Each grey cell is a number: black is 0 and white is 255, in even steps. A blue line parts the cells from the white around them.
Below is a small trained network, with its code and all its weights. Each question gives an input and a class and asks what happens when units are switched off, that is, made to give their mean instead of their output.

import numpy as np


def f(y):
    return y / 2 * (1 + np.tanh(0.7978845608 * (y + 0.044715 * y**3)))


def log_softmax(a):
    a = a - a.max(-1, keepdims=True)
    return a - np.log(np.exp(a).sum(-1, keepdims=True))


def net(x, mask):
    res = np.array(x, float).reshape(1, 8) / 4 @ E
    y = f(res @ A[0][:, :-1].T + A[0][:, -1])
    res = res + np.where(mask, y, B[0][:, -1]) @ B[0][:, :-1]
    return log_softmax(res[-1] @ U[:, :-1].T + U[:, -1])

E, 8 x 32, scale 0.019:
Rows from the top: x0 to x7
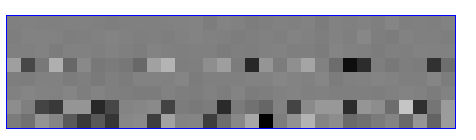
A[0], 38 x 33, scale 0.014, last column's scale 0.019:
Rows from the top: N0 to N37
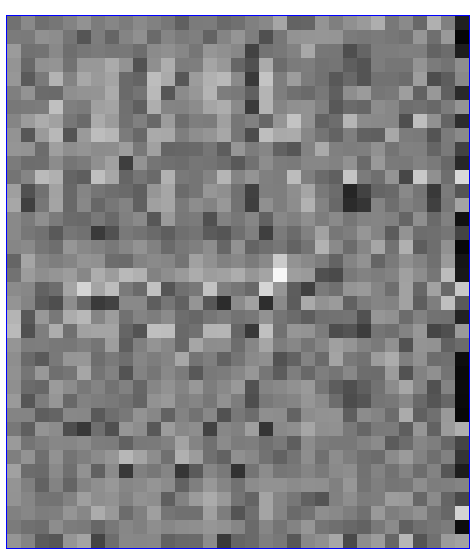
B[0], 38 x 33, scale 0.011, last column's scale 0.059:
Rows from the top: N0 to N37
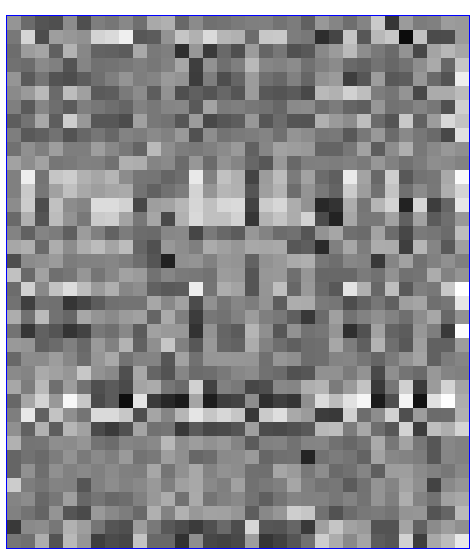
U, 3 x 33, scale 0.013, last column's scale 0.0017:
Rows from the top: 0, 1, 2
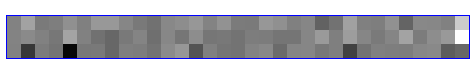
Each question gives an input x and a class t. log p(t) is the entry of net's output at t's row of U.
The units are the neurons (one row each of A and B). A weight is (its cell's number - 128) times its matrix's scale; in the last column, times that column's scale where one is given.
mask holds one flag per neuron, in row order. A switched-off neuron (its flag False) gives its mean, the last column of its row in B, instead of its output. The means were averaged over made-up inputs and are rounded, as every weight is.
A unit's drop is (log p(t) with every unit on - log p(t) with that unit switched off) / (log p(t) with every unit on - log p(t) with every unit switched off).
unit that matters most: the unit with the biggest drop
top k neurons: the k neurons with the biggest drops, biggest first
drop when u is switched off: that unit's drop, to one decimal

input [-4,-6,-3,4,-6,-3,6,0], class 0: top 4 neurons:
(N13 N28 N29 N7)
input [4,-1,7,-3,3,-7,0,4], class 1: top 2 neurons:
(N22 N4)
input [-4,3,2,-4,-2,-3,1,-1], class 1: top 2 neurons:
(N13 N11)
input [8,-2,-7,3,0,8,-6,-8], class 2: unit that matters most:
N22
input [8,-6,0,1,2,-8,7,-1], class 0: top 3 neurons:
(N28 N29 N16)
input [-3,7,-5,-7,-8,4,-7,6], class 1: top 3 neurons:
(N7 N29 N13)
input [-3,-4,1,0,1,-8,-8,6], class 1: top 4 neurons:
(N29 N7 N13 N28)
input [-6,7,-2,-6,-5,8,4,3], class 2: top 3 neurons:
(N20 N19 N11)
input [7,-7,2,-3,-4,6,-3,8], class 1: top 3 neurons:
(N29 N13 N7)
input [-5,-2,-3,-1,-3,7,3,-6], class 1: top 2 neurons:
(N13 N5)
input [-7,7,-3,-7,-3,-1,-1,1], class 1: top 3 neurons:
(N13 N28 N19)
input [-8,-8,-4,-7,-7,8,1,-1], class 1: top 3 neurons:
(N13 N11 N28)
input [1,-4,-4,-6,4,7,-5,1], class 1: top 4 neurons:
(N13 N7 N28 N19)
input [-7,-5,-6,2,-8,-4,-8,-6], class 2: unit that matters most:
N22
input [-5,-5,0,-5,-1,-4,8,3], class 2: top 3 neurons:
(N20 N19 N11)
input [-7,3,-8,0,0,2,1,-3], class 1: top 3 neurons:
(N13 N11 N28)
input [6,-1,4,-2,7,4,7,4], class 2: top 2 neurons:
(N20 N19)
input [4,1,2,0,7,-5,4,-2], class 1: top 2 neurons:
(N13 N37)
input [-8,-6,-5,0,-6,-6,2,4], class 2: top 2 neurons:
(N19 N11)
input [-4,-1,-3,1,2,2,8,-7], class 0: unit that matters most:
N28
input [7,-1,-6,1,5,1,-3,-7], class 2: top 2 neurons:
(N22 N4)
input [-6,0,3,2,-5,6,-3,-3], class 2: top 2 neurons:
(N22 N4)
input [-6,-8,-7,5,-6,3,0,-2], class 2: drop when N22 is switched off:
0.5
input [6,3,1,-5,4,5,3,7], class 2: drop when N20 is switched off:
0.3
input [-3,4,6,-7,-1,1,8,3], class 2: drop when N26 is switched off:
0.0
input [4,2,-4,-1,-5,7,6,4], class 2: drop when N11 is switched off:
0.2
